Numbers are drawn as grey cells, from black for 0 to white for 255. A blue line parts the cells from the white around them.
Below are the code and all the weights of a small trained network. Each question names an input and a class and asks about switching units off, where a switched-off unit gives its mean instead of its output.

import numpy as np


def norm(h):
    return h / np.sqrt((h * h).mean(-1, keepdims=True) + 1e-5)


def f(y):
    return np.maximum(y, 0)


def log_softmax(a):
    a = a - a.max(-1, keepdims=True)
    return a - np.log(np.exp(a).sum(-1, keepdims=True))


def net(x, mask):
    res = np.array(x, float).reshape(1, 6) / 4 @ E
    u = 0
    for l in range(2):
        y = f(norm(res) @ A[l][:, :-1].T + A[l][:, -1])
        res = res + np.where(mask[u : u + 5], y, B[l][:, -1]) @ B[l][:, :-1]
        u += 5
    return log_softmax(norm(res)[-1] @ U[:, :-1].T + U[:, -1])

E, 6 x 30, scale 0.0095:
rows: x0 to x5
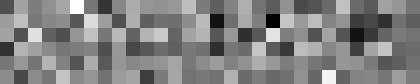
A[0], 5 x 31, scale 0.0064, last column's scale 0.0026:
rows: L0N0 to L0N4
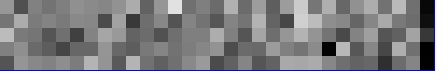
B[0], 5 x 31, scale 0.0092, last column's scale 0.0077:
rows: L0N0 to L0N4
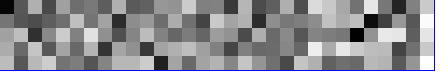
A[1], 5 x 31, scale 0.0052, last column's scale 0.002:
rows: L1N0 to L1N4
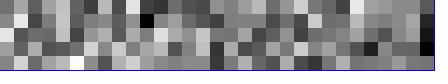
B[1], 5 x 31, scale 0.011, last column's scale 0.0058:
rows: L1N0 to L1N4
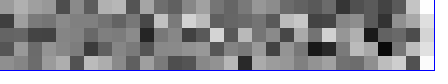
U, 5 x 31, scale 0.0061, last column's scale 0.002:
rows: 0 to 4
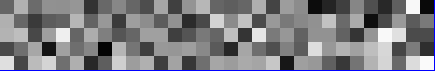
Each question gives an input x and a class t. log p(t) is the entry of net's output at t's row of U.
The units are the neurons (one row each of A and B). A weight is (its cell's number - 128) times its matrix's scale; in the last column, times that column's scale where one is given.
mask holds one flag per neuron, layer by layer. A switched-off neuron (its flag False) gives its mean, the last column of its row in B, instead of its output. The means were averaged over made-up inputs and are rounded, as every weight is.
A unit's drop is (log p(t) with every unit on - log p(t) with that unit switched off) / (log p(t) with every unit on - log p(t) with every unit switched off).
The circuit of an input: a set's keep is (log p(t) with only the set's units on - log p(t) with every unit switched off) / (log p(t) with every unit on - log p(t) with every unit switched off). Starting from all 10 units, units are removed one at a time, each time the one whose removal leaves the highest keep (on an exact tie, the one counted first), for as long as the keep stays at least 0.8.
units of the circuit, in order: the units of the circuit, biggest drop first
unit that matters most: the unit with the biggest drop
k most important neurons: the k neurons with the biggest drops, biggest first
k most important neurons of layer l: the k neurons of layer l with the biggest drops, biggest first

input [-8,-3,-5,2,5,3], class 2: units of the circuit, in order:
(L0N2)
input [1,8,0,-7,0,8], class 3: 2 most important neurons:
(L0N0 L0N1)
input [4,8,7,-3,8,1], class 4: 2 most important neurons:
(L0N4 L1N1)
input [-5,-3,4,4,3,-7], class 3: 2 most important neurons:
(L0N3 L1N4)
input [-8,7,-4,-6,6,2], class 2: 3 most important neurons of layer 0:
(L0N2 L0N1 L0N4)
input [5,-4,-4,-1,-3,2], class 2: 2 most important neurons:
(L1N4 L0N4)
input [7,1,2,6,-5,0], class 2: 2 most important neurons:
(L1N4 L1N2)
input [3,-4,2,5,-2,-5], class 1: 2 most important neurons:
(L0N1 L0N0)
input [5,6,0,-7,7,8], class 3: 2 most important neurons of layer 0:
(L0N0 L0N1)
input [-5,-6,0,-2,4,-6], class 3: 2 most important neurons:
(L0N3 L1N4)
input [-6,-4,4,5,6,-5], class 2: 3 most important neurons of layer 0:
(L0N2 L0N4 L0N0)
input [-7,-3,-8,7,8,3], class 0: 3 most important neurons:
(L1N1 L1N0 L0N4)
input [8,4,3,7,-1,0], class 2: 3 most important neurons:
(L1N4 L1N2 L0N0)
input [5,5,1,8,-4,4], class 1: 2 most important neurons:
(L0N1 L0N2)
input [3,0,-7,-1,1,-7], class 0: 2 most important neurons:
(L1N1 L0N0)
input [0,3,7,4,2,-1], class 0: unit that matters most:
L1N3
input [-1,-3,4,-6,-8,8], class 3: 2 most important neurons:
(L0N0 L0N1)
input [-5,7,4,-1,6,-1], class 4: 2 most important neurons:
(L0N4 L1N4)
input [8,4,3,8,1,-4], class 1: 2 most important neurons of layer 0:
(L0N1 L0N2)
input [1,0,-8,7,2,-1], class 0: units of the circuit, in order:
(L1N1)
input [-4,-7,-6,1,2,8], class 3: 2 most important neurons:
(L0N0 L0N4)
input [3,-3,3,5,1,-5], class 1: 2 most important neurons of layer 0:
(L0N1 L0N0)
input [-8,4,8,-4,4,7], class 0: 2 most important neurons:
(L1N3 L0N1)
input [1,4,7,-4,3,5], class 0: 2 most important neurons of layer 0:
(L0N1 L0N3)
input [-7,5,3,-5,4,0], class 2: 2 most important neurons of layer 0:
(L0N2 L0N1)
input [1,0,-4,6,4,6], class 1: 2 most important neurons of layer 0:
(L0N1 L0N3)
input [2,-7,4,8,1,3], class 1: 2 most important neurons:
(L0N1 L0N4)
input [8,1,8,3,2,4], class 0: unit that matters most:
L1N3
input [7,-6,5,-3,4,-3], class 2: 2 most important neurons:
(L1N4 L0N4)
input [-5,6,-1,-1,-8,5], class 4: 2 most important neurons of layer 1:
(L1N4 L1N1)
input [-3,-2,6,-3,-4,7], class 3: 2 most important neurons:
(L0N0 L1N0)
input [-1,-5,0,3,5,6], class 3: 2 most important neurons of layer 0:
(L0N0 L0N4)
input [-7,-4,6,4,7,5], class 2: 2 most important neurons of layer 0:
(L0N2 L0N4)
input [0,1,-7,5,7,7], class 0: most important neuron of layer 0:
(L0N3)
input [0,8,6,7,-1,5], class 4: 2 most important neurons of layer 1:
(L1N1 L1N2)
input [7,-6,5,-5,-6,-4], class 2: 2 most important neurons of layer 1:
(L1N4 L1N0)
